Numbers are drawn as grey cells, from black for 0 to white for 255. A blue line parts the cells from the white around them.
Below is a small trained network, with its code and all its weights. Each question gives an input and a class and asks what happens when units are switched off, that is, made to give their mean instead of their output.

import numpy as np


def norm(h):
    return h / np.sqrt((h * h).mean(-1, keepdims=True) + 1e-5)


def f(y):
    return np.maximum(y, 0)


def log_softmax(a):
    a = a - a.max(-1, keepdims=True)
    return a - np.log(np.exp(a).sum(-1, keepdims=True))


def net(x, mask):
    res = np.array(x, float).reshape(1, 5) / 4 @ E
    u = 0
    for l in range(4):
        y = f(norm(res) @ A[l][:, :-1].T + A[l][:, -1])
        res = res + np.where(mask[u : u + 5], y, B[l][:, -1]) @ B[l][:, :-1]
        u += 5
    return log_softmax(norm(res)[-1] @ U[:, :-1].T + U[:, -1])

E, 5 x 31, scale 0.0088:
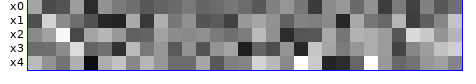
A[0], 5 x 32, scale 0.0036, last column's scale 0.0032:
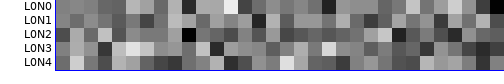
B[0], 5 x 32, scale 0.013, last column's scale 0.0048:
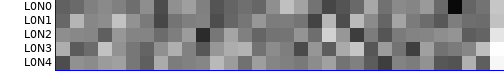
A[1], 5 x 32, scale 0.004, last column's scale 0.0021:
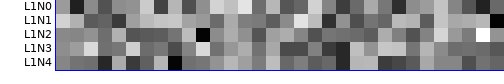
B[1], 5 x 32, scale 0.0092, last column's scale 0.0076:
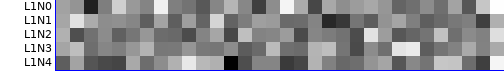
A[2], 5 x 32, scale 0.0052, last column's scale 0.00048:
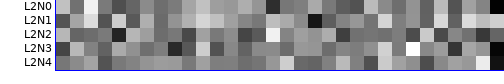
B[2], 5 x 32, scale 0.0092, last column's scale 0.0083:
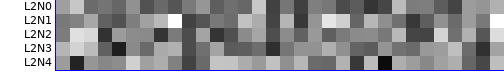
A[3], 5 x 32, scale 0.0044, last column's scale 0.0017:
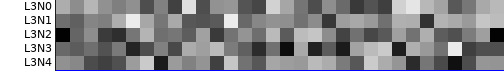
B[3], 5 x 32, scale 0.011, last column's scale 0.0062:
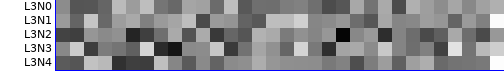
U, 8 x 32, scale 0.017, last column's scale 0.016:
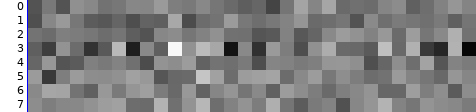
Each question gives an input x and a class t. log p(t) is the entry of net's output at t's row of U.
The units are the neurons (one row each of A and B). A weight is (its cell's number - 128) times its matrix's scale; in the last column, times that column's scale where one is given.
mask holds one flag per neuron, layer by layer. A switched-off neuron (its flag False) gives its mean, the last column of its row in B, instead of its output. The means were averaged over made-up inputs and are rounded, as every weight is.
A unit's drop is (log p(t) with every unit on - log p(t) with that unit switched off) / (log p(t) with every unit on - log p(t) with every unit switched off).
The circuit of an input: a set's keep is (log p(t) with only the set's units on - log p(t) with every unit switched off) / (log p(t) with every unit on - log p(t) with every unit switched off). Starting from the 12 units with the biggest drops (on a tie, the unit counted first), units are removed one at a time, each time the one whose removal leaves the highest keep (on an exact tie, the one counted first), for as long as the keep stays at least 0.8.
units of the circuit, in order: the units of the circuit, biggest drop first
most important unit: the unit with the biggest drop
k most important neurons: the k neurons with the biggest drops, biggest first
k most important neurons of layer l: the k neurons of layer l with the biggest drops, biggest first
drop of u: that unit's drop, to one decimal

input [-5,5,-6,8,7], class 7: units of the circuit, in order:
[L2N1, L3N0]
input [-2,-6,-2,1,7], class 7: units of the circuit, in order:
[L2N1, L1N2, L3N0]
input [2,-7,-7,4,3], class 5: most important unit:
L1N4
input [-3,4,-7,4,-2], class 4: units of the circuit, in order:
[L2N1, L0N4]
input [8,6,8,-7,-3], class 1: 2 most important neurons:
[L2N2, L1N0]
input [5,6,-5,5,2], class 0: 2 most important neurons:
[L2N2, L0N0]
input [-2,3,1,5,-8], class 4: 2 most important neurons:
[L1N4, L3N3]
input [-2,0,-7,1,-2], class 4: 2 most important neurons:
[L2N1, L0N3]
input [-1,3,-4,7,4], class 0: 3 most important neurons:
[L1N0, L0N1, L3N1]
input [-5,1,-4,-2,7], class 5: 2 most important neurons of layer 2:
[L2N1, L2N0]
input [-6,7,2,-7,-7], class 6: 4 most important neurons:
[L2N1, L0N4, L2N3, L1N0]
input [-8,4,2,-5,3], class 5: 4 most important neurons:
[L1N4, L0N3, L2N4, L2N2]
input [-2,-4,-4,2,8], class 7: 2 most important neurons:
[L2N1, L1N4]
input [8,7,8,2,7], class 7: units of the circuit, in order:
[L3N0]
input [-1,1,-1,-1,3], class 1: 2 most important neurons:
[L1N0, L0N1]
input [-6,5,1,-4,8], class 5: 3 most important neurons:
[L2N4, L1N4, L0N1]
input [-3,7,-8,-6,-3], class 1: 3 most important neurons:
[L2N2, L1N0, L3N2]
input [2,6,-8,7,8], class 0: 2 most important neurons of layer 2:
[L2N2, L2N1]
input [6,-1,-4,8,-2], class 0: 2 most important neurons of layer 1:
[L1N4, L1N1]
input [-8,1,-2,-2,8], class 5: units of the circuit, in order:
[L1N4]
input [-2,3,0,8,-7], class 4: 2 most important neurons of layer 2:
[L2N2, L2N1]
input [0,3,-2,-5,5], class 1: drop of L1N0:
0.1
